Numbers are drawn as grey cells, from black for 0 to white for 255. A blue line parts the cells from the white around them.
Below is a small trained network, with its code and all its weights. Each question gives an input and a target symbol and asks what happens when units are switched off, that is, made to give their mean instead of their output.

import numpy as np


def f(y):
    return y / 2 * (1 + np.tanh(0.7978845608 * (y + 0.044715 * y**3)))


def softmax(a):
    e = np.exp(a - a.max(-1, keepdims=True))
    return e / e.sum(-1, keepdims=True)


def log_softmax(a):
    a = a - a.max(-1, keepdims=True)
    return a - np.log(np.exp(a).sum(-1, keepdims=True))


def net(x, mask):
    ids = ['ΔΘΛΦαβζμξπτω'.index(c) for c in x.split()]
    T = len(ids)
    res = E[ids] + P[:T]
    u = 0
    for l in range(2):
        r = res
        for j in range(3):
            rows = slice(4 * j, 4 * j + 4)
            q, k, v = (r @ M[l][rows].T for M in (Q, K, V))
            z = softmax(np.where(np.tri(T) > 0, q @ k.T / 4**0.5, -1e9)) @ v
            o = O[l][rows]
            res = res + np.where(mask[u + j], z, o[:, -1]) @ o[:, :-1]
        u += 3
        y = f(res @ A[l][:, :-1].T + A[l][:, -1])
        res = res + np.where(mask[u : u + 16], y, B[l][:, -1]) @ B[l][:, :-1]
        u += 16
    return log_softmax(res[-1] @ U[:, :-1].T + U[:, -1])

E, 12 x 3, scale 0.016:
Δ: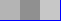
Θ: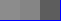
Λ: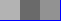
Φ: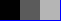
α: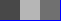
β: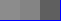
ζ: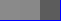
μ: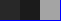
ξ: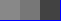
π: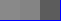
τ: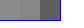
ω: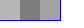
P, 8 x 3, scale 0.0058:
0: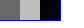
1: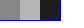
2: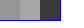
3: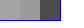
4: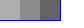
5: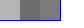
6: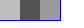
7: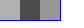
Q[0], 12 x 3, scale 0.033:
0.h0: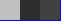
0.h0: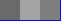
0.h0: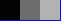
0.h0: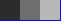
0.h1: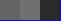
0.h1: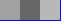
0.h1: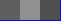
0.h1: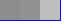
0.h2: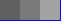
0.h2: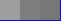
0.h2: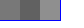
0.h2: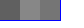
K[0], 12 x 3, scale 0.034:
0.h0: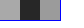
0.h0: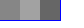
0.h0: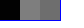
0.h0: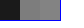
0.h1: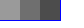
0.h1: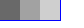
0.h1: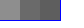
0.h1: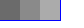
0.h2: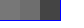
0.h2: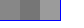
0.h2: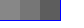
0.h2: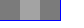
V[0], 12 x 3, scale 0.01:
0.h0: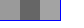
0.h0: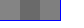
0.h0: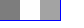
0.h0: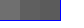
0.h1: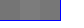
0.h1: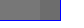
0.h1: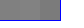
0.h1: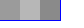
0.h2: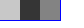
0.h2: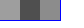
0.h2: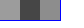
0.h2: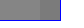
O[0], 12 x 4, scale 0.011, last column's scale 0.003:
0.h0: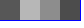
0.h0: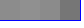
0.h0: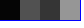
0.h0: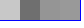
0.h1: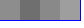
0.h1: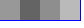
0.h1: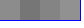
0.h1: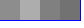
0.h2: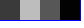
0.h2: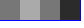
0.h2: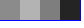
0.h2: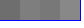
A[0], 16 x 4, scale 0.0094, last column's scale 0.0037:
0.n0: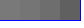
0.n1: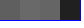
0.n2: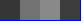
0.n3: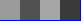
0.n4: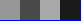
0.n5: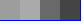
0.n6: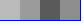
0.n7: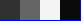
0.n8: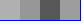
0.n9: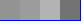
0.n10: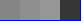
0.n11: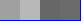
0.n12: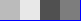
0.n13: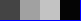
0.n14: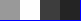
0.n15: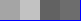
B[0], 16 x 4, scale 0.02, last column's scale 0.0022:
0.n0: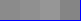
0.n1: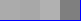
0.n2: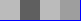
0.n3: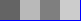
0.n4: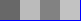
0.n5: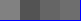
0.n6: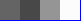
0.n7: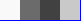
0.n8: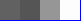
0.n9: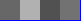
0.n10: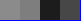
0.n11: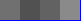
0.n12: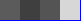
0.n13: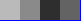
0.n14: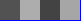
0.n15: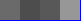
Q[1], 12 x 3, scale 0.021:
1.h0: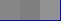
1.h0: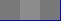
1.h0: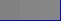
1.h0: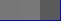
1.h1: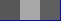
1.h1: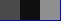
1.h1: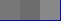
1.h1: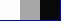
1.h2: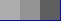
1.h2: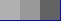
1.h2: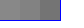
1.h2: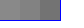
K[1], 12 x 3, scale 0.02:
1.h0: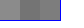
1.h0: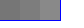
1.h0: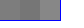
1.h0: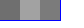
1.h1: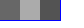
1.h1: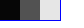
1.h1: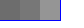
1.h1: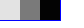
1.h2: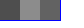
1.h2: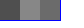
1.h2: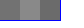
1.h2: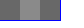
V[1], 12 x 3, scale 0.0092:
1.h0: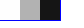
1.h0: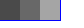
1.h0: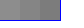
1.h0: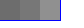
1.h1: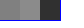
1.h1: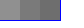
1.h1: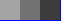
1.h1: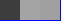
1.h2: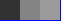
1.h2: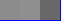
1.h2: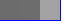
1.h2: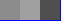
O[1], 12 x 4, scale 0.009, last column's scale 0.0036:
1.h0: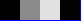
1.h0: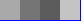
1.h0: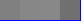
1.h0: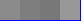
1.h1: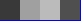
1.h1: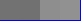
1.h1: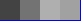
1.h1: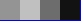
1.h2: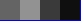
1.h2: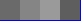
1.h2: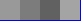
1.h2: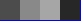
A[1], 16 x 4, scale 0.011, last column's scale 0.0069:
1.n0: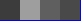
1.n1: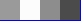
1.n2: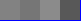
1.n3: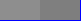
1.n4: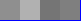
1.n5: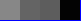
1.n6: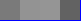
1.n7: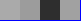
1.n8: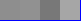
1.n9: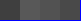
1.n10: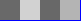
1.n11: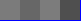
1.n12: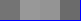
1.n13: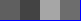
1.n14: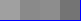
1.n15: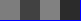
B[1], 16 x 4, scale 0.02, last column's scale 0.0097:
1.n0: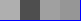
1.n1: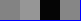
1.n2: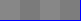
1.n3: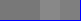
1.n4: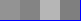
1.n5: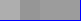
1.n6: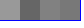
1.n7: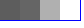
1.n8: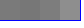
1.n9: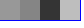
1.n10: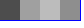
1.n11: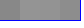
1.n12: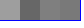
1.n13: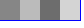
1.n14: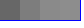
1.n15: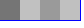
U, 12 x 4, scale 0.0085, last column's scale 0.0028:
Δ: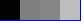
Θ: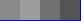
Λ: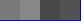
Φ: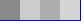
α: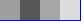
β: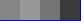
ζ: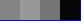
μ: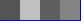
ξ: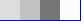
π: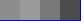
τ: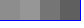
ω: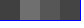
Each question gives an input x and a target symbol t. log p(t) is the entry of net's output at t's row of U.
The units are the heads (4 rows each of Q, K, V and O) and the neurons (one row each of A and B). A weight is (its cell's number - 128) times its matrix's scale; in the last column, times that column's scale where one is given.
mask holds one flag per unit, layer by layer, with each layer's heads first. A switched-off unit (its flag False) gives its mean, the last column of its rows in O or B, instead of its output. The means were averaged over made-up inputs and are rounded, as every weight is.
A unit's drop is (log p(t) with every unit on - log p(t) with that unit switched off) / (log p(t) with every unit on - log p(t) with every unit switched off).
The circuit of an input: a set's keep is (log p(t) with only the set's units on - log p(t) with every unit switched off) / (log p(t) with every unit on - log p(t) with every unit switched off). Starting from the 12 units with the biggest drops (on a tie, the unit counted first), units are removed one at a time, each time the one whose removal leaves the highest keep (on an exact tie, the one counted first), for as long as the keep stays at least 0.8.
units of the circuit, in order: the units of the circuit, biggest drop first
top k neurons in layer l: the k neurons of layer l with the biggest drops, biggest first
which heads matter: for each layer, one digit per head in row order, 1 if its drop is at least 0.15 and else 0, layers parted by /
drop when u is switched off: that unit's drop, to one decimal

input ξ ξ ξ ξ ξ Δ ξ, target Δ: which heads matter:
101 / 010
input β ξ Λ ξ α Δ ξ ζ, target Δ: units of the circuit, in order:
(0.h2; 0.h0; 1.n10; 0.n14)
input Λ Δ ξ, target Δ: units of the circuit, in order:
(0.h0; 0.h2; 1.h1; 0.n14)
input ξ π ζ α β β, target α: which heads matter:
000 / 110
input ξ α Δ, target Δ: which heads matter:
111 / 000
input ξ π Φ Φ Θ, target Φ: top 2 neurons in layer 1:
(1.n13; 1.n9)
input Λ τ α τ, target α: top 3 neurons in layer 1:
(1.n7; 1.n13; 1.n5)
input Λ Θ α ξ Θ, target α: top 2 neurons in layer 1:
(1.n7; 1.n13)
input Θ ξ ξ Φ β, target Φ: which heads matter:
000 / 101
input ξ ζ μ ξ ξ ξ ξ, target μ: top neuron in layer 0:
(0.n12)
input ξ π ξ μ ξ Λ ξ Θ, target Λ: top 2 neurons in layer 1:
(1.n9; 1.n0)
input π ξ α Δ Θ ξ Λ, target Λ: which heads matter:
111 / 000
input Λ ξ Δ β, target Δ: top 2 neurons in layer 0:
(0.n7; 0.n14)
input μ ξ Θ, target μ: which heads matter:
101 / 010
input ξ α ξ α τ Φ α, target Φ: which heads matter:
001 / 101
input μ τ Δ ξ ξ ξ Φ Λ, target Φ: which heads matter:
010 / 101
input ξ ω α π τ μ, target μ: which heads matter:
100 / 000
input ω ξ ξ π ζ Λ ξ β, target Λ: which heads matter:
101 / 000
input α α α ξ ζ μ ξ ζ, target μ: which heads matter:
101 / 100
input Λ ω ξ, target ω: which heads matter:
101 / 000
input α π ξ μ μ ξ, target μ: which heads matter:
101 / 100
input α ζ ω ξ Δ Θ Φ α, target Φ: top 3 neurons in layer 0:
(0.n7; 0.n2; 0.n13)
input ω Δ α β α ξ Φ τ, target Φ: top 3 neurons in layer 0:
(0.n7; 0.n13; 0.n14)
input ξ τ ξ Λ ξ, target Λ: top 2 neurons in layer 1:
(1.n9; 1.n0)
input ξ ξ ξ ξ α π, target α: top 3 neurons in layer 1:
(1.n7; 1.n13; 1.n9)
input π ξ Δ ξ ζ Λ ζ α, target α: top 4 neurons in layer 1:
(1.n7; 1.n13; 1.n15; 1.n9)
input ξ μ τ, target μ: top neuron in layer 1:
(1.n13)
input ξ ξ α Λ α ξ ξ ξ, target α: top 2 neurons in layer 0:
(0.n7; 0.n13)
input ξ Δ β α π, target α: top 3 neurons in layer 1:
(1.n7; 1.n13; 1.n15)
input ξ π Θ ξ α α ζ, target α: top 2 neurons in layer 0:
(0.n7; 0.n14)
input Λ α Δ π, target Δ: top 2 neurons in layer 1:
(1.n10; 1.n7)
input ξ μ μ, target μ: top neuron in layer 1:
(1.n1)
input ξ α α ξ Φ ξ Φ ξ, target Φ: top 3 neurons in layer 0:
(0.n7; 0.n6; 0.n8)
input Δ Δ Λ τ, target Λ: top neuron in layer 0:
(0.n12)
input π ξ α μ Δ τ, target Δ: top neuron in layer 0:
(0.n14)
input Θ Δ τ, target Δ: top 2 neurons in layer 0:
(0.n7; 0.n14)
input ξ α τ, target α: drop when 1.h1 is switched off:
0.2
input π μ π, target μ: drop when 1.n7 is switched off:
0.1
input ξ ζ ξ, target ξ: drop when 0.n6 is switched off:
0.4
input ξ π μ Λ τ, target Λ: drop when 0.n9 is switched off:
-0.1
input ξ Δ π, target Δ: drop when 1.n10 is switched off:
0.2
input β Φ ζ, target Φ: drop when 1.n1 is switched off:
0.0
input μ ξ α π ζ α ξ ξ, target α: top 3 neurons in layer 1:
(1.n7; 1.n13; 1.n9)
